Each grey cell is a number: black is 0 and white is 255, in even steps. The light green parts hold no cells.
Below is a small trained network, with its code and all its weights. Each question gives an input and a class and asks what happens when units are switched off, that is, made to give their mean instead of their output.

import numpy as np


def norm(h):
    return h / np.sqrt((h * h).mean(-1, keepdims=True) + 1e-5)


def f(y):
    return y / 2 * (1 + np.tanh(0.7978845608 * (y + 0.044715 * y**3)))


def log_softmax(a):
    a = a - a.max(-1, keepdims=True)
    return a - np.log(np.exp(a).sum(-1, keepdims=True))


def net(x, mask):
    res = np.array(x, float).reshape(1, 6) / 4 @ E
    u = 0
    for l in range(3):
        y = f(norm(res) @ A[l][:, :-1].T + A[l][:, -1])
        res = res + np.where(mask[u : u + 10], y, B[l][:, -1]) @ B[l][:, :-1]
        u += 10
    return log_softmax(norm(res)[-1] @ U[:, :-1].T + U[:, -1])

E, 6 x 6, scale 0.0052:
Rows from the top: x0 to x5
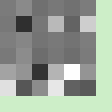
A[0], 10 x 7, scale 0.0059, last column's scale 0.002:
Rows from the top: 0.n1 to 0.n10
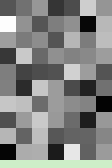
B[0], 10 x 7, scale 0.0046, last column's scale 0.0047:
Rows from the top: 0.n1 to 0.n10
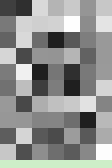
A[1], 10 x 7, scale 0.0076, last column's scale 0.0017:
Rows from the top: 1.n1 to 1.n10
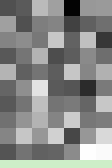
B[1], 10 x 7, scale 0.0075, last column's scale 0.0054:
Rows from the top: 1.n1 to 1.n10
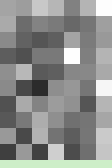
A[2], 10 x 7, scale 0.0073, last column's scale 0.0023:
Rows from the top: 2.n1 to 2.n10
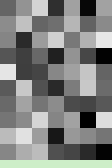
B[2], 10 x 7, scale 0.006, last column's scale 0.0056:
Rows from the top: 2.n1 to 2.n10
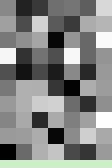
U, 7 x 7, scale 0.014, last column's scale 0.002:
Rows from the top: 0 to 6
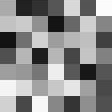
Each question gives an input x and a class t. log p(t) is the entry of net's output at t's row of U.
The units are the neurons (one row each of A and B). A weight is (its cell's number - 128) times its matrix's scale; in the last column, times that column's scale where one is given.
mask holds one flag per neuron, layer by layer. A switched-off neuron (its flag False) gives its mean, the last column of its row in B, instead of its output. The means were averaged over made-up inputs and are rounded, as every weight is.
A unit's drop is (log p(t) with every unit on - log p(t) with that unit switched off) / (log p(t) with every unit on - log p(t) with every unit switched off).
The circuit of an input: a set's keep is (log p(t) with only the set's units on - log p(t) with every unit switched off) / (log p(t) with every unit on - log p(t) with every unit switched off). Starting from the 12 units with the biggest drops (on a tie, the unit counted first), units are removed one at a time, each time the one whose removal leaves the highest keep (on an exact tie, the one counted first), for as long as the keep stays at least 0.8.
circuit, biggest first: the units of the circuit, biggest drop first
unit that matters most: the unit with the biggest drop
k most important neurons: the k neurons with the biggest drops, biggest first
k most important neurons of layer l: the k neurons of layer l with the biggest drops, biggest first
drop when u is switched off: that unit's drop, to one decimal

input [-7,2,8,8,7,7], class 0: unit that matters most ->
2.n5
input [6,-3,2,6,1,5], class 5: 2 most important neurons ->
0.n2; 0.n7
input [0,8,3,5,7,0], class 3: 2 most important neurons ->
1.n10; 0.n10
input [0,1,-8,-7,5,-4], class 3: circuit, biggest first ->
1.n10; 0.n5
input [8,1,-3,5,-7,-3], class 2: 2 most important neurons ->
1.n1; 0.n1
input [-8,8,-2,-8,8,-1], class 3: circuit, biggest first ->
1.n10; 0.n5
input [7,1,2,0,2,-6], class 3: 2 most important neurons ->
1.n10; 0.n8
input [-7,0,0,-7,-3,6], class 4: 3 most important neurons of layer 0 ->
0.n9; 0.n10; 0.n8
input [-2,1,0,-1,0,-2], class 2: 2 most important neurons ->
0.n1; 1.n6
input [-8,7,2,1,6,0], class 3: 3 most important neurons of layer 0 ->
0.n10; 0.n5; 0.n8
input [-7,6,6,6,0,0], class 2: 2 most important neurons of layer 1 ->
1.n10; 1.n6
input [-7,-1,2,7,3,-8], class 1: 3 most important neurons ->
0.n10; 0.n4; 1.n6
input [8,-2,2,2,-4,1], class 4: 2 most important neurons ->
0.n8; 0.n6
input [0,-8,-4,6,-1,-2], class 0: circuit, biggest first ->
2.n1
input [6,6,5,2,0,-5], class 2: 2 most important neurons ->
0.n1; 2.n8
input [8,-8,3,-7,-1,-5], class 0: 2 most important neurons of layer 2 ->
2.n1; 2.n4
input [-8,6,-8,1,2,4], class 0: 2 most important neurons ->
2.n5; 1.n3
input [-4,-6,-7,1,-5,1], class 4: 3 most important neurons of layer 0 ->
0.n8; 0.n6; 0.n1
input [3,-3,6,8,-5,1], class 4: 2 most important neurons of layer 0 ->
0.n8; 0.n6
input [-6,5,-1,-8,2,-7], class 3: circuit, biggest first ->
1.n10
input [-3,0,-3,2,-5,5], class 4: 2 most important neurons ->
0.n9; 0.n8
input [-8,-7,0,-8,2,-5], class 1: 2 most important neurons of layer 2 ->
2.n9; 2.n6
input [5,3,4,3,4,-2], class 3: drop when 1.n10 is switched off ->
0.2
